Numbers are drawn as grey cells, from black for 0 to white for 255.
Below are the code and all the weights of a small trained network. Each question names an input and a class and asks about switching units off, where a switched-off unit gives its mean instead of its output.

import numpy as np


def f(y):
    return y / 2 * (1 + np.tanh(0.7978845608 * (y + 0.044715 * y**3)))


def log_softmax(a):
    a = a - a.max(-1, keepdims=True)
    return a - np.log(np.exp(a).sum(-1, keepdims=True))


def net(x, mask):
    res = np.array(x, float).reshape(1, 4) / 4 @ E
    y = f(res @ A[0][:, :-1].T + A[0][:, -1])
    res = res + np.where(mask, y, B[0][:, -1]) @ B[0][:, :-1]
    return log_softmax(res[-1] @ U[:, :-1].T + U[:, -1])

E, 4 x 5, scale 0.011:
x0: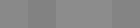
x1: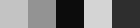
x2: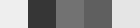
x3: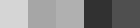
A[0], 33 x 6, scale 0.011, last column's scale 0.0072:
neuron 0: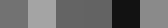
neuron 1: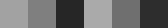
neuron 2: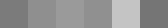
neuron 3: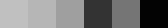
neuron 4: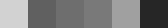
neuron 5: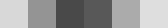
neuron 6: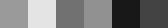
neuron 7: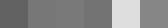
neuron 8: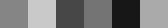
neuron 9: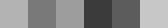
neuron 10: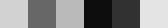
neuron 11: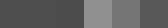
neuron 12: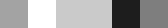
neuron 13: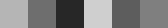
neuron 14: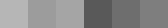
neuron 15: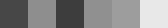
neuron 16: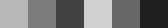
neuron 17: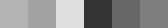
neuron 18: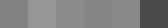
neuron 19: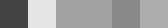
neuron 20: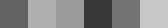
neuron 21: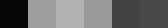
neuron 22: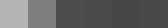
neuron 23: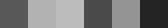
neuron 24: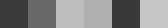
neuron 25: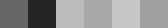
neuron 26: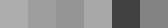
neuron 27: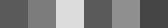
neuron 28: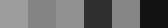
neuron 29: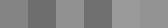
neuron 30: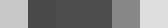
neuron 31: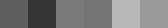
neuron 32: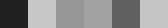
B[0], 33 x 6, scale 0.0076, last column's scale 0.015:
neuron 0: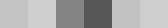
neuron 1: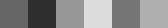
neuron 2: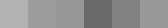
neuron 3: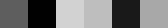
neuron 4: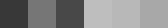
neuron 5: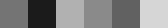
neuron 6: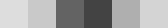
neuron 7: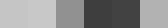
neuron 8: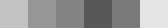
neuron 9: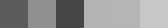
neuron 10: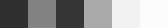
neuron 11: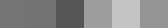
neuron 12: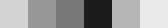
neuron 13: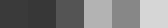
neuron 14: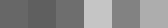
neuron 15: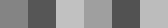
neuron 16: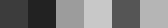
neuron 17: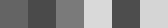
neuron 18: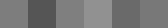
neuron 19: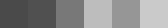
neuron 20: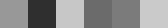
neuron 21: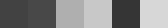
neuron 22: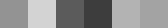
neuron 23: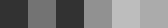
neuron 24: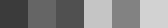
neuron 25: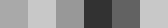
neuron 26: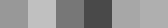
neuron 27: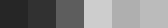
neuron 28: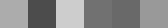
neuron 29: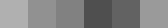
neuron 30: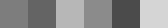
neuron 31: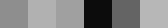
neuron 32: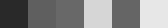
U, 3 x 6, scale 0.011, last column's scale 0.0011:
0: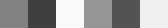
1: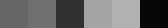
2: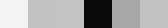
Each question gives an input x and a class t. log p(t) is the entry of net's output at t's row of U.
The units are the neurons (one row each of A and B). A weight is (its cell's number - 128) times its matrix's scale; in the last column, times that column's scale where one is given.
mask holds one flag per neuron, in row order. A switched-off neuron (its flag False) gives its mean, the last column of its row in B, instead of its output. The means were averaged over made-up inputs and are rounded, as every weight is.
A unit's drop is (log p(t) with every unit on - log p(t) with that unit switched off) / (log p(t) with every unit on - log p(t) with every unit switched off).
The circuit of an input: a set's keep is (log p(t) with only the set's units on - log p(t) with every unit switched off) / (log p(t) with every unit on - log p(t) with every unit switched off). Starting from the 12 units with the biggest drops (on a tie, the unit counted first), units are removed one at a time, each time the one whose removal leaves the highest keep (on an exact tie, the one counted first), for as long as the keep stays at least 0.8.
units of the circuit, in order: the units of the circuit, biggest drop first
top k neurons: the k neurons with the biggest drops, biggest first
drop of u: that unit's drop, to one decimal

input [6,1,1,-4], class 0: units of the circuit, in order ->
(neuron 10)
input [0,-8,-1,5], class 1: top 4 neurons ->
(neuron 10; neuron 23; neuron 27; neuron 9)
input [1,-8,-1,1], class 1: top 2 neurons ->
(neuron 23; neuron 27)
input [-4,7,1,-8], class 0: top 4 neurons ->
(neuron 15; neuron 10; neuron 16; neuron 1)
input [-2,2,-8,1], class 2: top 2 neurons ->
(neuron 12; neuron 6)
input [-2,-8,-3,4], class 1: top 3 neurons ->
(neuron 23; neuron 10; neuron 27)
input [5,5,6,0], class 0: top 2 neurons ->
(neuron 5; neuron 30)
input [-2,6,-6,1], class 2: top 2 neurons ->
(neuron 12; neuron 6)
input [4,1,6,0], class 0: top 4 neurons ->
(neuron 5; neuron 30; neuron 12; neuron 6)
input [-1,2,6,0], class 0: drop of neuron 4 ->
-0.1
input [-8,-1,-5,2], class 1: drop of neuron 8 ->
0.0
